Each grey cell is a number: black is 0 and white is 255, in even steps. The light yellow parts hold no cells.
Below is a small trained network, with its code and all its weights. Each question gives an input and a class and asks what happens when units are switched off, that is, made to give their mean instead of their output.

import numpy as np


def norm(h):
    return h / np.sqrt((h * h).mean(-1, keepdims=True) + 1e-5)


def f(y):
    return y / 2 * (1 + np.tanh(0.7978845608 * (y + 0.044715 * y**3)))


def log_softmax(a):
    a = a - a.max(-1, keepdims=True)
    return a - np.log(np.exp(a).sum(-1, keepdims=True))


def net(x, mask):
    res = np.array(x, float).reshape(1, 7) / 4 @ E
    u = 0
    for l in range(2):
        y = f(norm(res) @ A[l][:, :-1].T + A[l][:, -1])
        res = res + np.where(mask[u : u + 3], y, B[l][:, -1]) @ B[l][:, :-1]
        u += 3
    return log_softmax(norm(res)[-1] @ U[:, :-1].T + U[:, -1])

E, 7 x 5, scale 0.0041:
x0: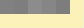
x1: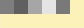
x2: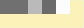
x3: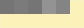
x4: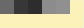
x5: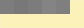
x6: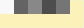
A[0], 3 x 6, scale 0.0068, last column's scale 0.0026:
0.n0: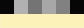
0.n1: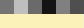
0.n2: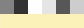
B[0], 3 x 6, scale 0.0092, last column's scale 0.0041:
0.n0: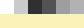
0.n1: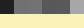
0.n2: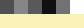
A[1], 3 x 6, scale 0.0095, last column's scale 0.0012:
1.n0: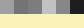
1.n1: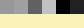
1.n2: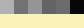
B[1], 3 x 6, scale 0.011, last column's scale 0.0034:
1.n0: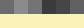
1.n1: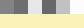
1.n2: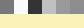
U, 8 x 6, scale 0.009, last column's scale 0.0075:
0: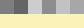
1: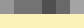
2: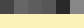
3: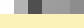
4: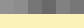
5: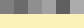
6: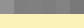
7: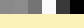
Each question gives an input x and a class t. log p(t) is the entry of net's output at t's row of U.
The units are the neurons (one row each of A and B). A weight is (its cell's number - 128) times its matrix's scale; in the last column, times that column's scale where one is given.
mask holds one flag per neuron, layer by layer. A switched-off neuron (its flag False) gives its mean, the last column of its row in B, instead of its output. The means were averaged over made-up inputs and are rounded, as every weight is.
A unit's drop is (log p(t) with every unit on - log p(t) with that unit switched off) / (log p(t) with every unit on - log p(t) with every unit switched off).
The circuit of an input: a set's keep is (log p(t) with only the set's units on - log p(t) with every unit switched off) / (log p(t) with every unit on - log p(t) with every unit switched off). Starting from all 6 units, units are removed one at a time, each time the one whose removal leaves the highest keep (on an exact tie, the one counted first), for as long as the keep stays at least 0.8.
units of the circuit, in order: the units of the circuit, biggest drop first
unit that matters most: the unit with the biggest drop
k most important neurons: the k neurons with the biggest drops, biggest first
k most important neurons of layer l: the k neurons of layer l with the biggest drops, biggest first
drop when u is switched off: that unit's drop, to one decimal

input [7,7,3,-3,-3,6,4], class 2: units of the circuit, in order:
[0.n2]
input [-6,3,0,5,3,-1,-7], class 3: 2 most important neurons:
[0.n0 0.n1]
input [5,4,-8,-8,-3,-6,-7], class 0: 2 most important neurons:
[1.n1 0.n1]
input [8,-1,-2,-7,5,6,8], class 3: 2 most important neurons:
[1.n2 0.n2]
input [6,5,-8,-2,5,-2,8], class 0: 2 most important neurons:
[1.n1 0.n0]
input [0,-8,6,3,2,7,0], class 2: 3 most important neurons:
[0.n1 1.n1 0.n0]
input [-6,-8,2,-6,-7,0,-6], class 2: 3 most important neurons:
[0.n1 1.n1 1.n2]
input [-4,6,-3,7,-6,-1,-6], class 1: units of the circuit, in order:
[0.n2 0.n0]
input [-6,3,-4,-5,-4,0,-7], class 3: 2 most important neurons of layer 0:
[0.n0 0.n1]
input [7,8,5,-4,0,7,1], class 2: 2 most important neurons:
[0.n2 1.n1]
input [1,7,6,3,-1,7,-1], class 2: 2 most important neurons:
[0.n2 1.n1]
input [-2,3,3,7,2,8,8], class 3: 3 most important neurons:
[1.n2 0.n1 1.n1]
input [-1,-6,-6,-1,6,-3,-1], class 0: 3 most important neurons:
[0.n2 1.n1 0.n0]
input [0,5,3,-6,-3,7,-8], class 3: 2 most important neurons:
[0.n0 0.n1]
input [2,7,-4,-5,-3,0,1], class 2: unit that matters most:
0.n2
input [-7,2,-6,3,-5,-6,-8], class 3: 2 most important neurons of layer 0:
[0.n0 0.n1]
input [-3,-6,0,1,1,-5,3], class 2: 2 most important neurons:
[0.n1 1.n1]
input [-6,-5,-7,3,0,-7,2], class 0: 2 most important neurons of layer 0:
[0.n2 0.n0]
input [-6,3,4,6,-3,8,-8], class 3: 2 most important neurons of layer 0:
[0.n0 0.n1]
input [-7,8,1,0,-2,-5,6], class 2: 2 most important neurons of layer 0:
[0.n2 0.n0]
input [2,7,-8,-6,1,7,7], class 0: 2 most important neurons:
[1.n1 0.n0]
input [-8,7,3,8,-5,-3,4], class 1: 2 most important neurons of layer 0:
[0.n2 0.n1]
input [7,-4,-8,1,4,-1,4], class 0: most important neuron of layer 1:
[1.n1]
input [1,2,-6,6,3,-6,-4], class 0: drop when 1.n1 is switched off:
1.2
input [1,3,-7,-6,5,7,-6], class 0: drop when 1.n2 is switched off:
0.0
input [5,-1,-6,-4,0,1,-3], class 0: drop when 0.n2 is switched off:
0.1
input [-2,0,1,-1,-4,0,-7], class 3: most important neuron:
[0.n0]
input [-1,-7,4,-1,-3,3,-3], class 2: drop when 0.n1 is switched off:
1.2
